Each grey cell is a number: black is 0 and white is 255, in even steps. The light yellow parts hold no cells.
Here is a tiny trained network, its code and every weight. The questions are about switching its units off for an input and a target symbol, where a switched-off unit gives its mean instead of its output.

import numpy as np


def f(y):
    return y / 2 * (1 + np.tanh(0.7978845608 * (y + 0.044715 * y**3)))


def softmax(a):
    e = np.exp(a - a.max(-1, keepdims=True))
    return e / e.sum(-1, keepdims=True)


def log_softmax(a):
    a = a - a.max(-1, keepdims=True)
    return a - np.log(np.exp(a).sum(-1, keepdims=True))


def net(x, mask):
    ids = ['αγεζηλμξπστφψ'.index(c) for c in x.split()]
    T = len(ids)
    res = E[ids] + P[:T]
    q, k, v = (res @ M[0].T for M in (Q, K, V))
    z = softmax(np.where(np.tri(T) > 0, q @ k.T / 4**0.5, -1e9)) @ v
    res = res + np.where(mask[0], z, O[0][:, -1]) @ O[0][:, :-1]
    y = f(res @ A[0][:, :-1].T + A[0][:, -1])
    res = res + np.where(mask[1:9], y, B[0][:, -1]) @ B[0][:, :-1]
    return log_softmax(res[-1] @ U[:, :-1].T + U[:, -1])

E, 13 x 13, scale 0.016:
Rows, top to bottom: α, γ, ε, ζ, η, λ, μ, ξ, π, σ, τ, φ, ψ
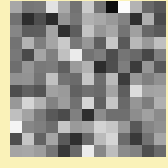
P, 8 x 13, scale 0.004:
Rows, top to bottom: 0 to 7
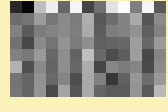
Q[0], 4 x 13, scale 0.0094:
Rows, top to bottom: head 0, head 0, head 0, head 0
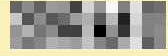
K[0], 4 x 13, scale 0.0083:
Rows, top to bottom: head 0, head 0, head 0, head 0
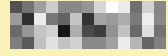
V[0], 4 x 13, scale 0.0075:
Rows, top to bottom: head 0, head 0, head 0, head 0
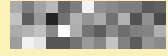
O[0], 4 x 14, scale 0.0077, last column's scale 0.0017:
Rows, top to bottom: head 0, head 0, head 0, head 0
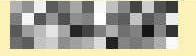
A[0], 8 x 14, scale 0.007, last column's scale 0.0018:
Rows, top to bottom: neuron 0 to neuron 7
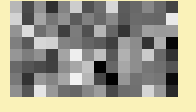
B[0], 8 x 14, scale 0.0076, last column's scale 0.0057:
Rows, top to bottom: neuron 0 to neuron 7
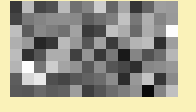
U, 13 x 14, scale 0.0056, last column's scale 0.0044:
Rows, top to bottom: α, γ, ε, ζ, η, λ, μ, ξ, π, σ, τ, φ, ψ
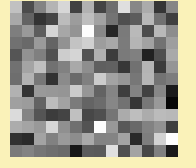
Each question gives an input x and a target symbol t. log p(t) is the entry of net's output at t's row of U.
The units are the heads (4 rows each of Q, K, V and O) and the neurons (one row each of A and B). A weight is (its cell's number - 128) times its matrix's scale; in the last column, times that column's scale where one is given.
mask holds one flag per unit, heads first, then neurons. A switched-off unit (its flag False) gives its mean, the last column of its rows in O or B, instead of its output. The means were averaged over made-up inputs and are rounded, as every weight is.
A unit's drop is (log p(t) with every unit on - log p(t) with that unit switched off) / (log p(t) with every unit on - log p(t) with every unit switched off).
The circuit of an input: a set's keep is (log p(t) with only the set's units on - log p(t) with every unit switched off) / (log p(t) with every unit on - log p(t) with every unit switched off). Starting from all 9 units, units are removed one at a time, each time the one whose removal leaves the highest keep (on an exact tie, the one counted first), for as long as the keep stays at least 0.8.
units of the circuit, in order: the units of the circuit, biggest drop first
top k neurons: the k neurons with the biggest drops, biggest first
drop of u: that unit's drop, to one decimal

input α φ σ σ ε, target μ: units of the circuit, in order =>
[head 0; neuron 0]
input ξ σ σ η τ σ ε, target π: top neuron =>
[neuron 5]
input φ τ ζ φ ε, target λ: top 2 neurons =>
[neuron 6; neuron 5]
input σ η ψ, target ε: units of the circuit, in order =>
[head 0; neuron 2]
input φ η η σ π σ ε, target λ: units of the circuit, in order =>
[head 0; neuron 6]
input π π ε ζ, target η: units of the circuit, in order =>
[head 0; neuron 3; neuron 7]
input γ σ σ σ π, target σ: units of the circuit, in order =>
[head 0; neuron 2]
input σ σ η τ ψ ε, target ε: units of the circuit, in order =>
[head 0; neuron 2]
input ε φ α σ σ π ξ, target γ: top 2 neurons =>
[neuron 4; neuron 0]
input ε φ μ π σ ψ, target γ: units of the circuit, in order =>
[head 0; neuron 4; neuron 0]
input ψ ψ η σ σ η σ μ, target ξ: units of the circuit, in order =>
[head 0; neuron 4; neuron 7]
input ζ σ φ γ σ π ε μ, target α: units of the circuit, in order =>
[head 0; neuron 3]
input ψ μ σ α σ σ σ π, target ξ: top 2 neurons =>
[neuron 4; neuron 7]
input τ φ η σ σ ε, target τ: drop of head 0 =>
0.9
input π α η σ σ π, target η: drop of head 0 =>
1.1
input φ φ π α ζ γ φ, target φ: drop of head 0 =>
0.9
